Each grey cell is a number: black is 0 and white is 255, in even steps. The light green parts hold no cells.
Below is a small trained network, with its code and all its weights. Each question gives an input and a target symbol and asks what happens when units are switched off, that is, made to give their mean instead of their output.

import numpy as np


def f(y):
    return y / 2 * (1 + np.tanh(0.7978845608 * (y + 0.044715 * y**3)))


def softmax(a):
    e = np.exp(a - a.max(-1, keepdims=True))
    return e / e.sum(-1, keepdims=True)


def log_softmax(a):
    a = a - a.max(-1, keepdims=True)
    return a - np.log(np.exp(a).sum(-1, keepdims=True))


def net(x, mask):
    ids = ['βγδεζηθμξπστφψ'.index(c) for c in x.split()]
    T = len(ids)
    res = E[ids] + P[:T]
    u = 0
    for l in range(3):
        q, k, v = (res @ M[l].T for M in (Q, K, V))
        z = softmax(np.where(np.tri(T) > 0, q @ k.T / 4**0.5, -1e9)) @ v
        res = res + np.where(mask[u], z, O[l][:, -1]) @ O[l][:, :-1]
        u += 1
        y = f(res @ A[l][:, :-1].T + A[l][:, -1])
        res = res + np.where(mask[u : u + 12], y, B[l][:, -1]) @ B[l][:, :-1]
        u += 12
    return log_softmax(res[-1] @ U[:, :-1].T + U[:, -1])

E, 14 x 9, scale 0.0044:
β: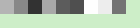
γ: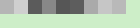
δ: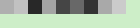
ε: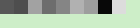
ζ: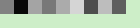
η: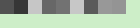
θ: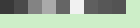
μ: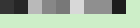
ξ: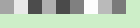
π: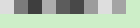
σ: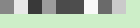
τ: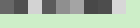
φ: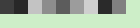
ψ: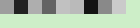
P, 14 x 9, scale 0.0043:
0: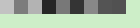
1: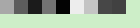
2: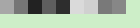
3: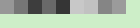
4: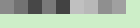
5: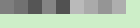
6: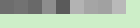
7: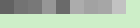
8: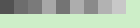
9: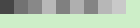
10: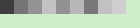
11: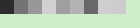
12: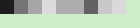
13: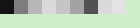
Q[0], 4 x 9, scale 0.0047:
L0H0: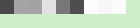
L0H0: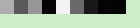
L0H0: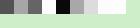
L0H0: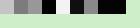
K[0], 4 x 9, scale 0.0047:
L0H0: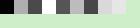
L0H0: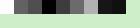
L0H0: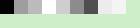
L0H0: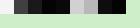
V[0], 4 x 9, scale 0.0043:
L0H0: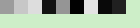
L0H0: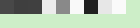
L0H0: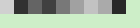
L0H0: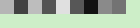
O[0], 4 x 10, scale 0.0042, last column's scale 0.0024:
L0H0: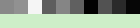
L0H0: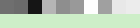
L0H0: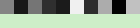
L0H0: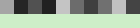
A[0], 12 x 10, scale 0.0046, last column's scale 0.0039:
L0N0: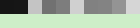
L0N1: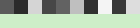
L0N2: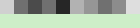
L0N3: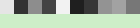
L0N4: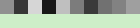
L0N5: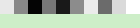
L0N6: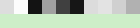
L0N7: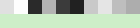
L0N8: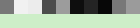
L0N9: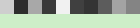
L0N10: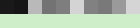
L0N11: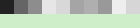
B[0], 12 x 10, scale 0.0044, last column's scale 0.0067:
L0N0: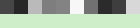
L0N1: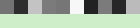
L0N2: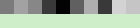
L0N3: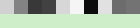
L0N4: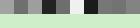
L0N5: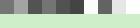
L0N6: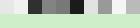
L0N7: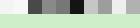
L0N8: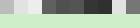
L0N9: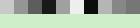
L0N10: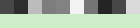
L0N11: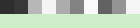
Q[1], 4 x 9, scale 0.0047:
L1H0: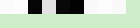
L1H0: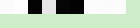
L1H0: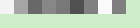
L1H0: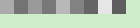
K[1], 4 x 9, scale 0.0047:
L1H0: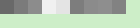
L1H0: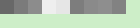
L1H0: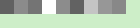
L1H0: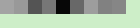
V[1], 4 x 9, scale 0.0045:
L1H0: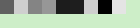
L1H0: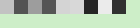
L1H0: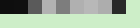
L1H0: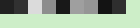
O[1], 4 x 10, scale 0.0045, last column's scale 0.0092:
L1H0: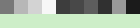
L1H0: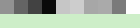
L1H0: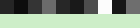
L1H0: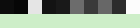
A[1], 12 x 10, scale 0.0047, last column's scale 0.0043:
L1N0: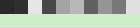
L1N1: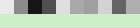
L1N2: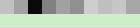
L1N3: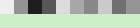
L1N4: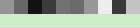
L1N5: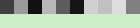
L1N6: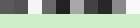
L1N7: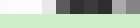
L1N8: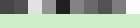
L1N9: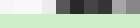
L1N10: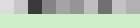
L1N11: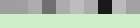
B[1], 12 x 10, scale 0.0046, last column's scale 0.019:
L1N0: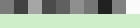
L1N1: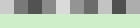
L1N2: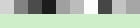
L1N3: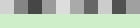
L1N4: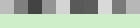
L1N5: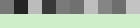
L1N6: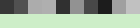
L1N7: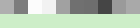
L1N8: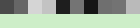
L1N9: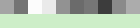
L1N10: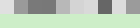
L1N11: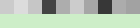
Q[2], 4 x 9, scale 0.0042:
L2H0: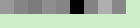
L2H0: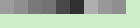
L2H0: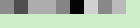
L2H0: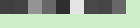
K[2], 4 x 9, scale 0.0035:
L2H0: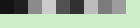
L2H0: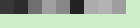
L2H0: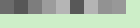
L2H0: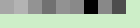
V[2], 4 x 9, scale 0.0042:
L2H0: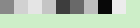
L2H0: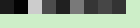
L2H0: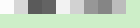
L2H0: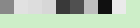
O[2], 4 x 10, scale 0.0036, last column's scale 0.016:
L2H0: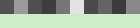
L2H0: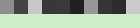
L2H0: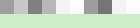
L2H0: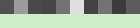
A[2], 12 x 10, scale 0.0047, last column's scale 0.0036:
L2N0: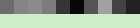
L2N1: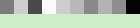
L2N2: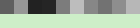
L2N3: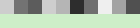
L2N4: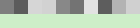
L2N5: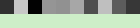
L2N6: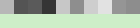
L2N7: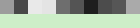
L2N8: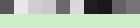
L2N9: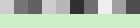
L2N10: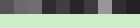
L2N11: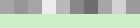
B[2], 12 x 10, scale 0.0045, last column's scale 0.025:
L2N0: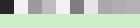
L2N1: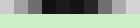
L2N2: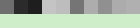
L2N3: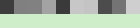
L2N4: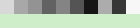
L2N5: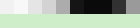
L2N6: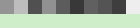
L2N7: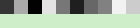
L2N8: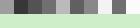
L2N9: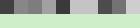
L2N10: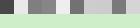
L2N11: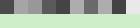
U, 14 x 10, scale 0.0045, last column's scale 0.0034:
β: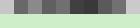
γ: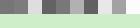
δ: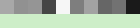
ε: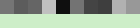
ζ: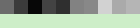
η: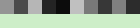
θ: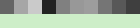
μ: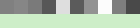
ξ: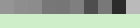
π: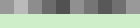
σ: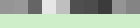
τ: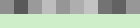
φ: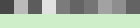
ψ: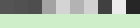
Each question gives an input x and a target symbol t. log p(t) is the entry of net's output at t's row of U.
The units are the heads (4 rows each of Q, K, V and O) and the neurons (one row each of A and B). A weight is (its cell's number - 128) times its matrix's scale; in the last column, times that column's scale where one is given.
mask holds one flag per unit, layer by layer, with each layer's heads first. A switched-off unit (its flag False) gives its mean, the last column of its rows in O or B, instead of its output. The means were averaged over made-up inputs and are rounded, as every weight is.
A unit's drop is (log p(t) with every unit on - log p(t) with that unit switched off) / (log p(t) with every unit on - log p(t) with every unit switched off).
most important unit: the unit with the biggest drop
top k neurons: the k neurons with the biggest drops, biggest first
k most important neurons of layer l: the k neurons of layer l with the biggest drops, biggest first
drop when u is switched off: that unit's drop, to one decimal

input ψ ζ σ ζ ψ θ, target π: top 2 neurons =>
L2N1, L0N3
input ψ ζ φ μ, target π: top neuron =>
L0N3
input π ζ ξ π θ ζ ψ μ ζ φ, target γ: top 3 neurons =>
L0N3, L0N11, L0N9
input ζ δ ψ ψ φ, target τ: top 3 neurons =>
L0N3, L0N9, L2N3
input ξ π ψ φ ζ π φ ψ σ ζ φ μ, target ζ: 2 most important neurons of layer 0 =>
L0N8, L0N6
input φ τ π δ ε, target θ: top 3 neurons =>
L0N8, L2N10, L2N0
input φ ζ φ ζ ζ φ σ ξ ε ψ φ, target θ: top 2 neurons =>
L0N8, L2N10
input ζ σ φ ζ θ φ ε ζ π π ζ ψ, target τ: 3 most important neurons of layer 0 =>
L0N3, L0N9, L0N11
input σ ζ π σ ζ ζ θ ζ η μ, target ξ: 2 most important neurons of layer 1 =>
L1N7, L1N9
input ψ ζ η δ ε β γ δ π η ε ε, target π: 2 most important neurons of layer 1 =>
L1N3, L1N1
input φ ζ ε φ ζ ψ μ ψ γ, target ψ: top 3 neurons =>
L0N11, L0N6, L0N7
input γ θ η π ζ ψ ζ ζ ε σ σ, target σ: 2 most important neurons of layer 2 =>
L2N7, L2N8
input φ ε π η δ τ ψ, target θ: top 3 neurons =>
L0N8, L2N10, L0N4
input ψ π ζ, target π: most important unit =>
L2H0
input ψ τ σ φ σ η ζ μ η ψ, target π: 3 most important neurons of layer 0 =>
L0N3, L0N9, L0N11
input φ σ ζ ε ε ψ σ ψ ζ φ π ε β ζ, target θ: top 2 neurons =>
L0N8, L2N10
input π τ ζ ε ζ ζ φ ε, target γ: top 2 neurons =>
L0N3, L0N11
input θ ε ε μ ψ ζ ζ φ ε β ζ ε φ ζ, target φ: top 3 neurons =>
L2N7, L2N10, L2N0
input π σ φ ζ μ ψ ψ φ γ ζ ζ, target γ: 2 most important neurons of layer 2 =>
L2N11, L2N7
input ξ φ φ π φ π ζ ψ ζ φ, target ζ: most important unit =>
L0H0
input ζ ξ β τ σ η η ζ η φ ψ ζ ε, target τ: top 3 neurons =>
L0N3, L0N9, L0N11
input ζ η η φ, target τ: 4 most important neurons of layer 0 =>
L0N3, L0N9, L0N11, L0N4
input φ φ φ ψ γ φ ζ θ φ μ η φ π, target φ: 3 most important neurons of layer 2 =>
L2N0, L2N7, L2N10
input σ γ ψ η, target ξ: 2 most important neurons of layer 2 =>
L2N5, L2N8
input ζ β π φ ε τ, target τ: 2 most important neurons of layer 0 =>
L0N3, L0N9
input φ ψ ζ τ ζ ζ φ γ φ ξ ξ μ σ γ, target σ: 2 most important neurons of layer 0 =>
L0N11, L0N5
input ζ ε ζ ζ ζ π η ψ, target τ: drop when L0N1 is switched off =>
0.2
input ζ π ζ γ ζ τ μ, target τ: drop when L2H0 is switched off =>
1.5
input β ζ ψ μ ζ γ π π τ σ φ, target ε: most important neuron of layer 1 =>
L1N8
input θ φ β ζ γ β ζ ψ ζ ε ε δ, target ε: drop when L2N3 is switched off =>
-0.1
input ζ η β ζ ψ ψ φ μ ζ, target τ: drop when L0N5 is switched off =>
0.1
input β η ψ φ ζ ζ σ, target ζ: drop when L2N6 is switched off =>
0.0
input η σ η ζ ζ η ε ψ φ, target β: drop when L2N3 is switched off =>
0.1
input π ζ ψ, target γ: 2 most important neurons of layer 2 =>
L2N7, L2N11
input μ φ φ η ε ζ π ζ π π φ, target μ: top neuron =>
L0N1
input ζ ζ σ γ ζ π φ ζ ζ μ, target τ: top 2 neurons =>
L0N3, L0N9
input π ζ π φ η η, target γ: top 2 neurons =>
L0N3, L0N11
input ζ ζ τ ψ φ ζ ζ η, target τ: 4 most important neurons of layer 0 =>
L0N3, L0N9, L0N11, L0N4
